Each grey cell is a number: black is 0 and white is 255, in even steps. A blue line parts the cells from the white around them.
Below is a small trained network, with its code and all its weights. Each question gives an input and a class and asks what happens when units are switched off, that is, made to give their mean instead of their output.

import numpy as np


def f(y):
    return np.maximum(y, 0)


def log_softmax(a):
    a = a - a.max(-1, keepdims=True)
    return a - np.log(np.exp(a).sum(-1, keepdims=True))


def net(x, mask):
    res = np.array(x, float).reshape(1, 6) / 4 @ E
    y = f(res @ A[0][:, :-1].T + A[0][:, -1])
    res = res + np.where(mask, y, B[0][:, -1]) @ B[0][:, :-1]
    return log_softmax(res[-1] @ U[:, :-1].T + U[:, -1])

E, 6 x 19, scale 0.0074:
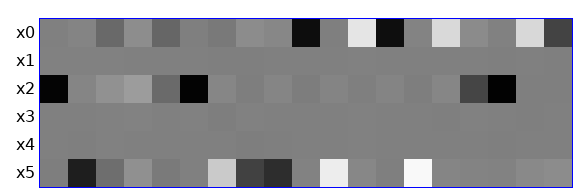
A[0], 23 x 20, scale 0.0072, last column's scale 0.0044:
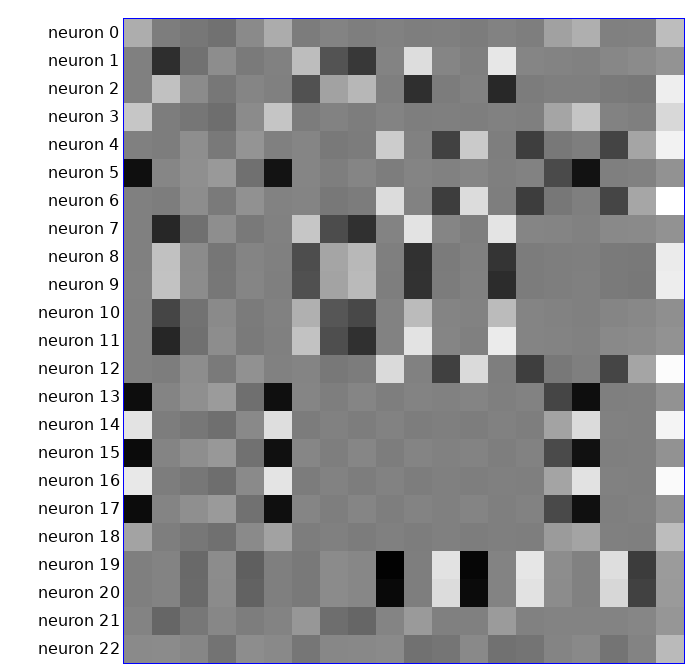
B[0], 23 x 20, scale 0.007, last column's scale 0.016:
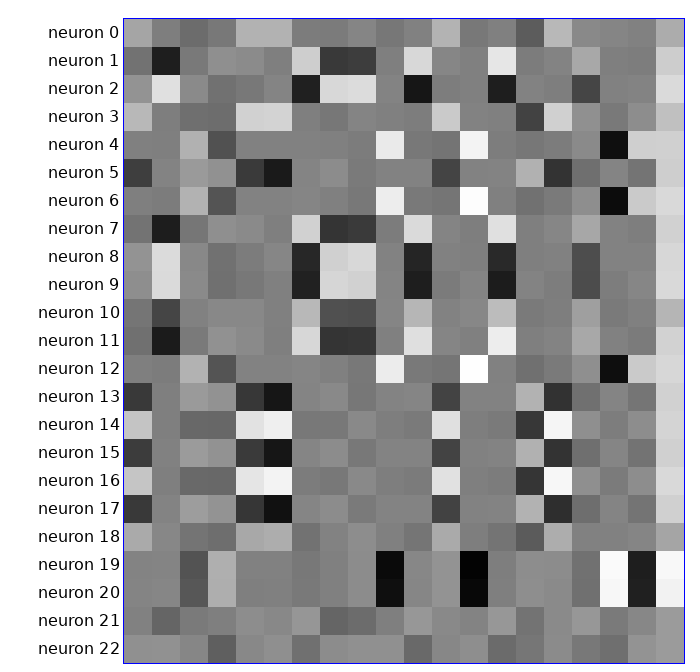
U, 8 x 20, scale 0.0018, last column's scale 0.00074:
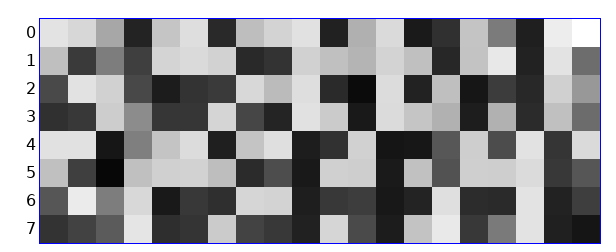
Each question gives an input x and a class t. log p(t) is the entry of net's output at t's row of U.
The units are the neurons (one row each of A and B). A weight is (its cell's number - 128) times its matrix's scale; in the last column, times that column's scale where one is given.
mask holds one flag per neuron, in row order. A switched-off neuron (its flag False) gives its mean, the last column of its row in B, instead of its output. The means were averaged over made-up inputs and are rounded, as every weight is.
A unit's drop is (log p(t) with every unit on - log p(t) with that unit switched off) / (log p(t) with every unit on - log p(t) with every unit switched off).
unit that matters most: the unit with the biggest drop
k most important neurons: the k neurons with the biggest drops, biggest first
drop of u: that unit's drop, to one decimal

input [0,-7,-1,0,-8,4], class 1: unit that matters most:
neuron 19
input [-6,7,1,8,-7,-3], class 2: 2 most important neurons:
(neuron 16; neuron 14)
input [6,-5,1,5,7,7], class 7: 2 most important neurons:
(neuron 16; neuron 14)
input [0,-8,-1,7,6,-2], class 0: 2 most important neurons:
(neuron 19; neuron 20)
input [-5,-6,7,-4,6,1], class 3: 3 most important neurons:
(neuron 2; neuron 9; neuron 8)
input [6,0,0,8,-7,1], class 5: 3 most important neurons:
(neuron 2; neuron 9; neuron 8)
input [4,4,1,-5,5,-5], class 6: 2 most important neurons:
(neuron 16; neuron 14)
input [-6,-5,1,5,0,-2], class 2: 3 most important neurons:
(neuron 16; neuron 14; neuron 3)
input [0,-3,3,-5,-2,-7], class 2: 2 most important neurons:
(neuron 19; neuron 20)
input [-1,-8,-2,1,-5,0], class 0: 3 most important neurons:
(neuron 11; neuron 7; neuron 1)
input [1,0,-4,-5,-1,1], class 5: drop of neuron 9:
0.2
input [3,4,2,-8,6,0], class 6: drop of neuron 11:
0.3
